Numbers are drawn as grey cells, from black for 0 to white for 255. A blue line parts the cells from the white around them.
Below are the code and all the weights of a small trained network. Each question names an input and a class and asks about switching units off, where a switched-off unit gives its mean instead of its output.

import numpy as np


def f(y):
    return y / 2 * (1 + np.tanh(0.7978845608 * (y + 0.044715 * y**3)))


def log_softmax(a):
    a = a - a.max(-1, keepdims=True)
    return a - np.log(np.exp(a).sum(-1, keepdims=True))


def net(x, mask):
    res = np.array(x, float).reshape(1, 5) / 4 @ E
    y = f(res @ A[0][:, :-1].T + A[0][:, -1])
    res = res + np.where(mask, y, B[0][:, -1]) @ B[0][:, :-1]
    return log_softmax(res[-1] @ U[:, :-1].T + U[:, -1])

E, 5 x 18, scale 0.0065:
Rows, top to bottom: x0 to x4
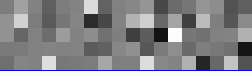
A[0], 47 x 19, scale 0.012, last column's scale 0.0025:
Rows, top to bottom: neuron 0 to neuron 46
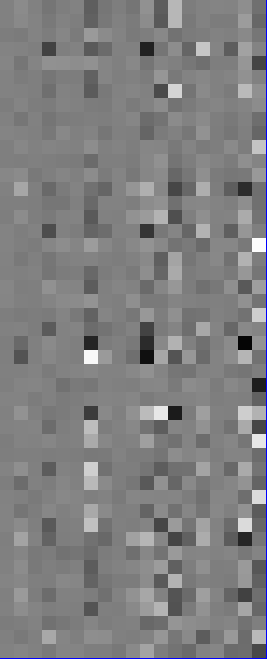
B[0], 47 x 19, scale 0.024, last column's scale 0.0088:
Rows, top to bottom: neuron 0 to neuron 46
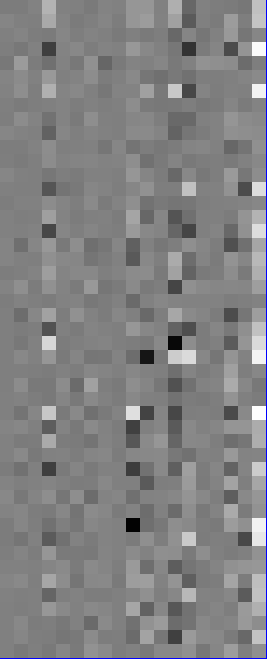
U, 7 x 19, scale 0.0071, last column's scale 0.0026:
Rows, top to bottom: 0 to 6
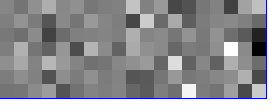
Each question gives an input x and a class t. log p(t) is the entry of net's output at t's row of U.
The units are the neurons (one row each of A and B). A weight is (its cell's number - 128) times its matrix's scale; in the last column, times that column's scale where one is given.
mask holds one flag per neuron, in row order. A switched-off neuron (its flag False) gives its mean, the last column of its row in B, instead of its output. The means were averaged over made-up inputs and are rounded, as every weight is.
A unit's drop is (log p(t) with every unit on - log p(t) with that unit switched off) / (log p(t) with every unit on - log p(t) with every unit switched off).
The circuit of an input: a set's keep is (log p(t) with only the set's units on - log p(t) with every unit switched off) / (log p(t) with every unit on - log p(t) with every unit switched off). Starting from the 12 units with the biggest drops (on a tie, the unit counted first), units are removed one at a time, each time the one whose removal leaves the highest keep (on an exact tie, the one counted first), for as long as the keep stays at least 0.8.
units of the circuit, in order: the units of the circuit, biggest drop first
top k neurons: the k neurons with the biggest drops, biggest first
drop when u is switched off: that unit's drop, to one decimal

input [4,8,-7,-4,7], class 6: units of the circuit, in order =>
(neuron 38)
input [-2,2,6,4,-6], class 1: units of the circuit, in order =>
(neuron 29; neuron 37; neuron 6)
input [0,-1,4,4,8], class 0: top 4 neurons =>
(neuron 25; neuron 38; neuron 37; neuron 13)
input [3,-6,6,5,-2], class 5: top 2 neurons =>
(neuron 38; neuron 13)
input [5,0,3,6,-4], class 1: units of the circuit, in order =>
(neuron 29; neuron 25)
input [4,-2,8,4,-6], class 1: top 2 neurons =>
(neuron 6; neuron 29)
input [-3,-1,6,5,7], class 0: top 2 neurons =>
(neuron 24; neuron 25)
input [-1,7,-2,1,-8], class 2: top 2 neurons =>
(neuron 38; neuron 13)
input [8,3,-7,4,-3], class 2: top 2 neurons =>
(neuron 25; neuron 37)
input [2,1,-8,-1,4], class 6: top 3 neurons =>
(neuron 38; neuron 13; neuron 3)
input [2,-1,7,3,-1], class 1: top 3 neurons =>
(neuron 29; neuron 25; neuron 37)
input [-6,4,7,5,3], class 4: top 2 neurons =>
(neuron 6; neuron 29)
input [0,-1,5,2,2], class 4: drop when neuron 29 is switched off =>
0.2
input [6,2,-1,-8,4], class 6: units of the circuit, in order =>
(neuron 3)
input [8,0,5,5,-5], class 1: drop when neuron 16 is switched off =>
0.0
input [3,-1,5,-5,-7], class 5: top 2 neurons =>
(neuron 25; neuron 33)
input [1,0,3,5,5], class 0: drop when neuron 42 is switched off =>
0.1
